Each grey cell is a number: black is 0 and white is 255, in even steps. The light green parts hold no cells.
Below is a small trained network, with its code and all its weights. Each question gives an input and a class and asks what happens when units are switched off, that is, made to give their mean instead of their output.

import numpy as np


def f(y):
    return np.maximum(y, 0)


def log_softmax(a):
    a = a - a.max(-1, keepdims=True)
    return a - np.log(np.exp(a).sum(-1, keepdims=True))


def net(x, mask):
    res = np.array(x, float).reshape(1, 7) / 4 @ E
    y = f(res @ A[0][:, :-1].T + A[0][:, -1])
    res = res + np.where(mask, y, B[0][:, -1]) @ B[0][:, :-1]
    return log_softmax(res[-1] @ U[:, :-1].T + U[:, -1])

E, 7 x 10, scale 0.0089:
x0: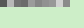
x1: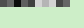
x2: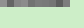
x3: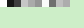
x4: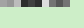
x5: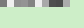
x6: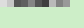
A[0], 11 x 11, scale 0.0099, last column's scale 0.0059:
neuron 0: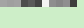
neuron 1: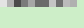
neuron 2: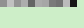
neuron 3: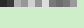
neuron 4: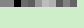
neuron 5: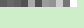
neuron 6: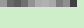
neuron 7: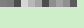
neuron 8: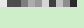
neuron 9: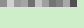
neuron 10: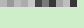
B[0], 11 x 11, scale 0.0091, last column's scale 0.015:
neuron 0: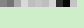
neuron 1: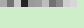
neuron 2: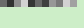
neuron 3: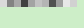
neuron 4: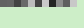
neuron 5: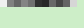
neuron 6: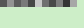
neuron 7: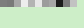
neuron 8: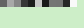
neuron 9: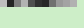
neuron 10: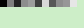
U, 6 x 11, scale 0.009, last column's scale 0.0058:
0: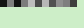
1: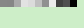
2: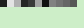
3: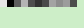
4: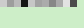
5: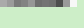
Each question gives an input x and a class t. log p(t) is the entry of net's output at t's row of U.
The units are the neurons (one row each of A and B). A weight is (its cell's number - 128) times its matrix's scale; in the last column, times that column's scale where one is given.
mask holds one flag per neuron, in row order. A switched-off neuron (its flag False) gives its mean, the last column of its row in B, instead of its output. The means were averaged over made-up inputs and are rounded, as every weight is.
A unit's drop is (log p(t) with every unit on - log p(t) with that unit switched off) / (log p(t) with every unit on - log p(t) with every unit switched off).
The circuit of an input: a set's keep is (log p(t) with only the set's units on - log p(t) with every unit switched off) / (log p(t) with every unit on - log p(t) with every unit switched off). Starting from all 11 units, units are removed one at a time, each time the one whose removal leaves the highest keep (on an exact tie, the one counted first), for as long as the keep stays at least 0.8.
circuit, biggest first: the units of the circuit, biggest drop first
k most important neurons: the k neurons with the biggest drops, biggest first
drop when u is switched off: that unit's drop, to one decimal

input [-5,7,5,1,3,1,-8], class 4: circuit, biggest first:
(neuron 3)
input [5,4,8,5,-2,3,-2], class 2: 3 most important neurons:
(neuron 8; neuron 10; neuron 6)
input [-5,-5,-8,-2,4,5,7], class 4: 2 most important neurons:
(neuron 1; neuron 5)
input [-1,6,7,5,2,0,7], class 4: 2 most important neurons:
(neuron 1; neuron 10)
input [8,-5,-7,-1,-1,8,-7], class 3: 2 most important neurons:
(neuron 9; neuron 2)
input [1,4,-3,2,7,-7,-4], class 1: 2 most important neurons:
(neuron 0; neuron 9)
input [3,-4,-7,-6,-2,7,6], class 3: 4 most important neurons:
(neuron 9; neuron 8; neuron 2; neuron 3)
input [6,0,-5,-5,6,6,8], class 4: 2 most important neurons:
(neuron 1; neuron 8)
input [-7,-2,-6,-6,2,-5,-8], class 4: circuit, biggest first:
(neuron 8; neuron 3)
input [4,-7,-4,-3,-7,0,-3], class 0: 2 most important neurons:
(neuron 10; neuron 0)
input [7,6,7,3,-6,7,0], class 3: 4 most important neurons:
(neuron 9; neuron 10; neuron 2; neuron 0)
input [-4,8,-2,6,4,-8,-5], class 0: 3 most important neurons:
(neuron 4; neuron 6; neuron 9)
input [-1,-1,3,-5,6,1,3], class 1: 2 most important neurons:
(neuron 8; neuron 0)
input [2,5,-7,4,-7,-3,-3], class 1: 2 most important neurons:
(neuron 7; neuron 10)
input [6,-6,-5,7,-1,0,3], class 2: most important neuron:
(neuron 8)
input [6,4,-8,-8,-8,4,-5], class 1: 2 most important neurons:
(neuron 8; neuron 7)
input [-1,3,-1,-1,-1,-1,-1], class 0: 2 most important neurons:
(neuron 8; neuron 1)
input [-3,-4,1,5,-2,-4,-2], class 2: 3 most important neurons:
(neuron 8; neuron 4; neuron 9)
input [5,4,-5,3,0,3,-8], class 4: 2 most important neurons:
(neuron 3; neuron 10)
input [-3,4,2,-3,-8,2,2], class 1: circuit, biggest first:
(neuron 7)
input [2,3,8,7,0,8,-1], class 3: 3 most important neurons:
(neuron 9; neuron 2; neuron 4)
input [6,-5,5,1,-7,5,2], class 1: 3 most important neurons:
(neuron 7; neuron 4; neuron 5)
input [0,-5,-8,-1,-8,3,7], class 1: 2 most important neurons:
(neuron 7; neuron 3)
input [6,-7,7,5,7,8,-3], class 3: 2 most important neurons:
(neuron 9; neuron 2)
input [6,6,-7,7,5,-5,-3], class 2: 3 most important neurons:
(neuron 8; neuron 6; neuron 10)
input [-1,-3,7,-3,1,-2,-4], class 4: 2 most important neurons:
(neuron 8; neuron 10)
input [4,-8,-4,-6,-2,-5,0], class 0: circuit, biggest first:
(neuron 10)
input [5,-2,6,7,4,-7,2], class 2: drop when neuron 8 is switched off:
1.0
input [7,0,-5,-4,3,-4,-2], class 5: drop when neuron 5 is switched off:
0.4
